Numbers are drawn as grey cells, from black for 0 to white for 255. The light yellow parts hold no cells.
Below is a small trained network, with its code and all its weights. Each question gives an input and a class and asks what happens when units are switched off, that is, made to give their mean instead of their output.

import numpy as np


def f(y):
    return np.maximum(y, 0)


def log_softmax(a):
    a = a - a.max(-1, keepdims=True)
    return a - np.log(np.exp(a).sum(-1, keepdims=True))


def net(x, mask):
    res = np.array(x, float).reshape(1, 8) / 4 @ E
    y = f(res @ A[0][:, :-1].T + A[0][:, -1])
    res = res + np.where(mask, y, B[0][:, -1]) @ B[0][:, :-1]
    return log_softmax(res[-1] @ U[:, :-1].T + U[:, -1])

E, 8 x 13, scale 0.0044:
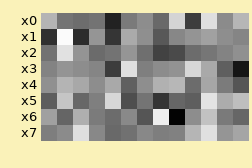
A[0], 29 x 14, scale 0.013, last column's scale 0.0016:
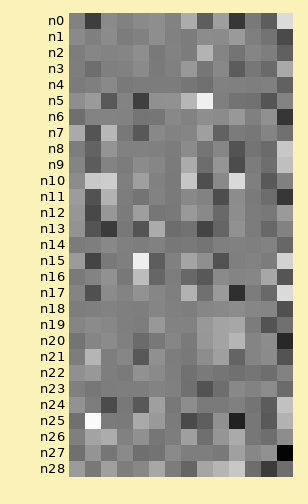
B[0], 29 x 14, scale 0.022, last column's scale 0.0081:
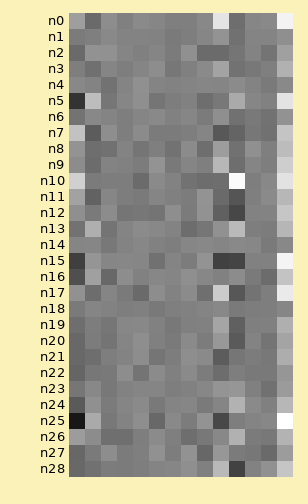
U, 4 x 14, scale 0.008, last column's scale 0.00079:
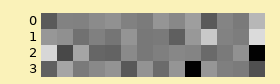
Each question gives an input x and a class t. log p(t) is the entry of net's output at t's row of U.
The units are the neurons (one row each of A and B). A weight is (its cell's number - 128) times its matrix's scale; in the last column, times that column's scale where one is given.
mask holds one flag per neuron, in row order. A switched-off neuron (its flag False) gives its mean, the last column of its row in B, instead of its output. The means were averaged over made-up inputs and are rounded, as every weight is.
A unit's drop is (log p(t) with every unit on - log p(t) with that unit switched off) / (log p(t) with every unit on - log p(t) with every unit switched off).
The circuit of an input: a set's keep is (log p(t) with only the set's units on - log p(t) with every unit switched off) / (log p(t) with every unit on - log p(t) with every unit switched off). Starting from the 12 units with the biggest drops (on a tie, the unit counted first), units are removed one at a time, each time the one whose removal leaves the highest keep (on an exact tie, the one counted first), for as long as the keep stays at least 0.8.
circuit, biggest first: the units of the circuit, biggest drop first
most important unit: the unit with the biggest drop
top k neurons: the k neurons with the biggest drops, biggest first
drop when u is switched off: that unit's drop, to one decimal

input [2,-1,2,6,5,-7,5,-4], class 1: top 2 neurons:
n5; n10
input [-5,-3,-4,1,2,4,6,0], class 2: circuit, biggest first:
n5; n25
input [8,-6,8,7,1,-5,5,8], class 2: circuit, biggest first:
n7
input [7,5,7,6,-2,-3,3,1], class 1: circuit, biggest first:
n15; n13
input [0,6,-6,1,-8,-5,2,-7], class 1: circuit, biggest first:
n13; n15
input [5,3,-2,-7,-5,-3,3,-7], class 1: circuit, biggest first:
n25; n13
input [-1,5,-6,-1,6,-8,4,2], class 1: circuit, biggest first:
n10; n15
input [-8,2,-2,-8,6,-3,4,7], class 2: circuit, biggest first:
n5; n25
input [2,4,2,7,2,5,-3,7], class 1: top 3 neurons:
n10; n15; n26
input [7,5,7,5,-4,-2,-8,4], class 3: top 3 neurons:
n0; n17; n5
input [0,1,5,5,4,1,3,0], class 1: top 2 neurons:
n10; n15
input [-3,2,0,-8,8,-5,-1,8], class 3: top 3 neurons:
n0; n17; n9
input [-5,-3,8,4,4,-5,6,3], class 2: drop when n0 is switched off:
0.2
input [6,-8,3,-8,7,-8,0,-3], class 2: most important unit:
n7
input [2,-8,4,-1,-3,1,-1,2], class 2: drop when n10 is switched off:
-0.1
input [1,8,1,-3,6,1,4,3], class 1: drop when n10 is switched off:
0.1
